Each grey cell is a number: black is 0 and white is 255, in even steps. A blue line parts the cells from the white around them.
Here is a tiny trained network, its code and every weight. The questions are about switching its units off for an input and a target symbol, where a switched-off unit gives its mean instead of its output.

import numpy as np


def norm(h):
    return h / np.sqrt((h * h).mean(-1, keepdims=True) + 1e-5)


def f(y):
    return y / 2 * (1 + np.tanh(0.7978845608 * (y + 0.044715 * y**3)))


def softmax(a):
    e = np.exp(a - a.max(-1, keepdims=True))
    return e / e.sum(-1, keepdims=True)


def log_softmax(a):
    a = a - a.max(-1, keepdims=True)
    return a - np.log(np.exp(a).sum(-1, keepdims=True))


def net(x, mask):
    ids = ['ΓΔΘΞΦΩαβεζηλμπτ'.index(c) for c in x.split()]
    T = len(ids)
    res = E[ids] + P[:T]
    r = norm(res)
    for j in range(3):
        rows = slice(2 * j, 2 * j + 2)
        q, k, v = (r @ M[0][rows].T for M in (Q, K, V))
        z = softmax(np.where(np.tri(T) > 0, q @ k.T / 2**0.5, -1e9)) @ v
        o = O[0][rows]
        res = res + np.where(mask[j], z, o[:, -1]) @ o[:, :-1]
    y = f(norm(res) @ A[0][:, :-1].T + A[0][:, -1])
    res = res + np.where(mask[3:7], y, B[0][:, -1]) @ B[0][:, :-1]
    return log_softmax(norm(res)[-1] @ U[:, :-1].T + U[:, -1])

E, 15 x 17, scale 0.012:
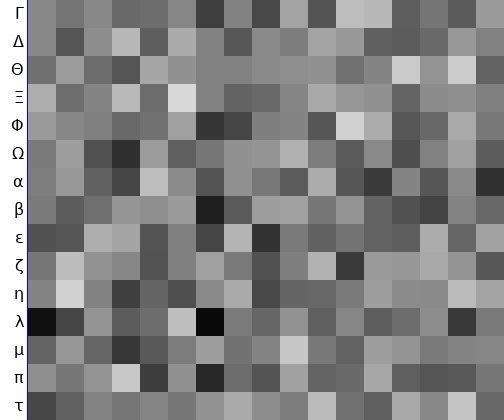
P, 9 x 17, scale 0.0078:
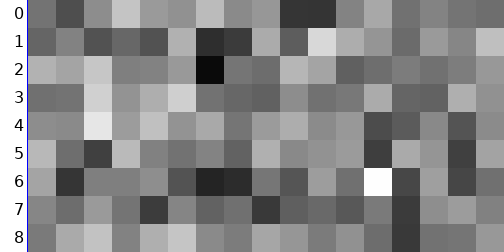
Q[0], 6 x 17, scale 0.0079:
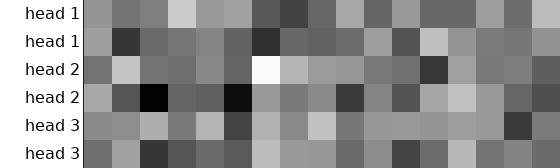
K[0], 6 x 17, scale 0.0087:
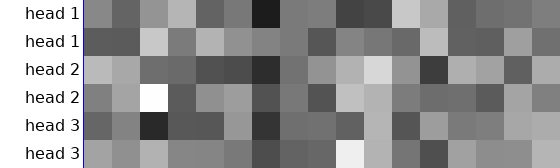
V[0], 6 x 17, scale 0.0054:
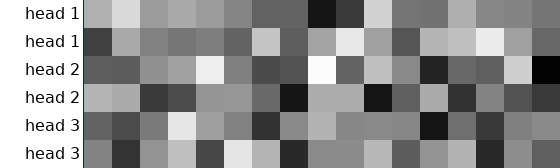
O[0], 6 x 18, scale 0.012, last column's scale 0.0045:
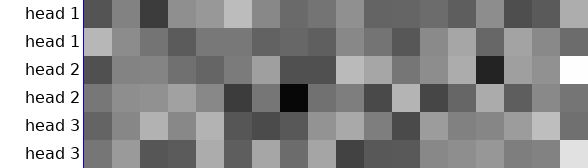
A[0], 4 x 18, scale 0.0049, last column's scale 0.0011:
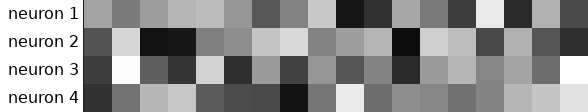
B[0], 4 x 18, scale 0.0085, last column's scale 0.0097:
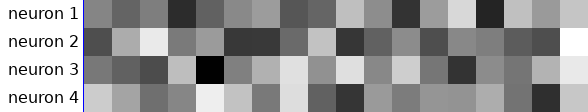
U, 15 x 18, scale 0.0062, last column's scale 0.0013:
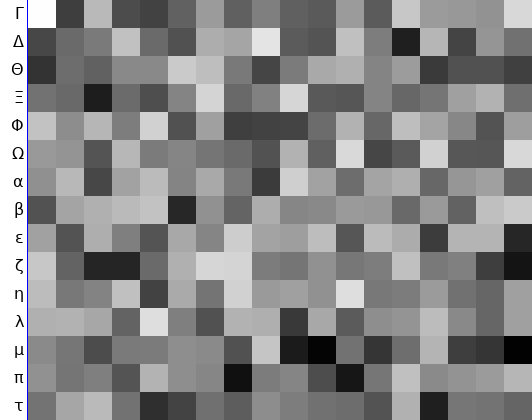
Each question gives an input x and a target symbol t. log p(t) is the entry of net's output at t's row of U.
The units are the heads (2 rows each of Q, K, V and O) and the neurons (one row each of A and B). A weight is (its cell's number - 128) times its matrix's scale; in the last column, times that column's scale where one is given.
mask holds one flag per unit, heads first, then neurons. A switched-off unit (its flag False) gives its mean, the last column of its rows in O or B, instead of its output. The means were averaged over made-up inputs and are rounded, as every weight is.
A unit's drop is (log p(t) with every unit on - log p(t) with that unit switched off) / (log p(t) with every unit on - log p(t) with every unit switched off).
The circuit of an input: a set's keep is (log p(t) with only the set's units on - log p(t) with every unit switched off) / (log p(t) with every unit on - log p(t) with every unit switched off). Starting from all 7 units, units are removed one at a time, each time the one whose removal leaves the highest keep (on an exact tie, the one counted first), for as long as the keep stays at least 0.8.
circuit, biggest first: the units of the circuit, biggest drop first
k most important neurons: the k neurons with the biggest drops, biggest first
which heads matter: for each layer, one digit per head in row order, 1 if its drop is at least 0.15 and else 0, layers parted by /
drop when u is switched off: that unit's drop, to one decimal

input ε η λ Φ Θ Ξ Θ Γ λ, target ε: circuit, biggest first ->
(head 2; neuron 1; head 3)
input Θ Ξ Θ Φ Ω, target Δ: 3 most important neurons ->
(neuron 3; neuron 2; neuron 1)
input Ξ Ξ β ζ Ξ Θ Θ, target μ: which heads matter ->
110
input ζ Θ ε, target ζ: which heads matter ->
011
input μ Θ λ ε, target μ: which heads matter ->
011
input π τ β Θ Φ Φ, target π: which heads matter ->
010
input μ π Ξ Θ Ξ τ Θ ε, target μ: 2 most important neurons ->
(neuron 3; neuron 1)
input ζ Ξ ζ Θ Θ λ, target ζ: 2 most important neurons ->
(neuron 1; neuron 2)
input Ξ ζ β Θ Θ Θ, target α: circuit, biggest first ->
(head 2; neuron 4; head 3; neuron 3)
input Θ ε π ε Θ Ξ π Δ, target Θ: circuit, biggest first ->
(head 1; neuron 3; neuron 2)
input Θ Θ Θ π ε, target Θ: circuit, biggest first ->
(neuron 3; neuron 2; head 2; head 1)
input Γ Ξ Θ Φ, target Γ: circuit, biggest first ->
(head 2; neuron 1; head 1)
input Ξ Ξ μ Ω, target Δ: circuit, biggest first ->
(neuron 3; neuron 2)
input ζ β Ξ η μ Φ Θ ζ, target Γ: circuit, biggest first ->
(head 1; head 2)
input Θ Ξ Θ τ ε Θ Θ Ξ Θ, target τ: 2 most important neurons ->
(neuron 2; neuron 3)
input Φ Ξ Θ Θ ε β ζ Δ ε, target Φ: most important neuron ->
(neuron 4)
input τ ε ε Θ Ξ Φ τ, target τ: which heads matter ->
110
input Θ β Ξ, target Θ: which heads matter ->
111
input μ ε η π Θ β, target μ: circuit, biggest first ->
(head 2; head 3)
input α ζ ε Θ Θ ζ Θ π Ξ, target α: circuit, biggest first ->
(head 2; neuron 4)
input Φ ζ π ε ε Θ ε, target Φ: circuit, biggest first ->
(head 2; neuron 4; neuron 1)
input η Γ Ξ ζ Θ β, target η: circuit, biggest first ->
(head 3)
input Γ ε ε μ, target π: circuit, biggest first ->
(head 2; neuron 1)
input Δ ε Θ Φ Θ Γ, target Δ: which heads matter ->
011
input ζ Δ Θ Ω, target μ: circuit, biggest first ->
(head 3; neuron 2)
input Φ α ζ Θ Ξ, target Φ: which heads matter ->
010
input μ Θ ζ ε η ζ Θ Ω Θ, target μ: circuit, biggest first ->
(head 1; head 2; neuron 2)
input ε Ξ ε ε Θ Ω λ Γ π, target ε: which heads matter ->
010
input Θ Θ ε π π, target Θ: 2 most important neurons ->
(neuron 3; neuron 2)
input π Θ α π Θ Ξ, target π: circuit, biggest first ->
(neuron 1; head 2)
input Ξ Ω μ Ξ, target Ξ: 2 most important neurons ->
(neuron 1; neuron 3)
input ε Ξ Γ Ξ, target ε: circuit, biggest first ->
(head 2; neuron 1; head 3; neuron 4)
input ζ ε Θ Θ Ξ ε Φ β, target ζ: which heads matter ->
011
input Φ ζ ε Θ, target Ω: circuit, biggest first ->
(head 2; neuron 3)
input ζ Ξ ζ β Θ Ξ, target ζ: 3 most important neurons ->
(neuron 1; neuron 2; neuron 3)
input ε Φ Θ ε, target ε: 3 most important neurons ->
(neuron 1; neuron 2; neuron 4)
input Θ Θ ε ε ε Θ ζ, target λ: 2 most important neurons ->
(neuron 3; neuron 2)
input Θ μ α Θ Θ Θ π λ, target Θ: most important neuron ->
(neuron 2)
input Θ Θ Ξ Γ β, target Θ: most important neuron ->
(neuron 2)
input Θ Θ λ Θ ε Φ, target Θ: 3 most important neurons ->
(neuron 3; neuron 2; neuron 1)
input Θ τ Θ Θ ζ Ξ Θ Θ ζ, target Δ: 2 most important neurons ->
(neuron 3; neuron 1)
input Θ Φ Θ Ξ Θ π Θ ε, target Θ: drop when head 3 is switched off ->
0.1
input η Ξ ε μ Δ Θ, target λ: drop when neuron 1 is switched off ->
0.0
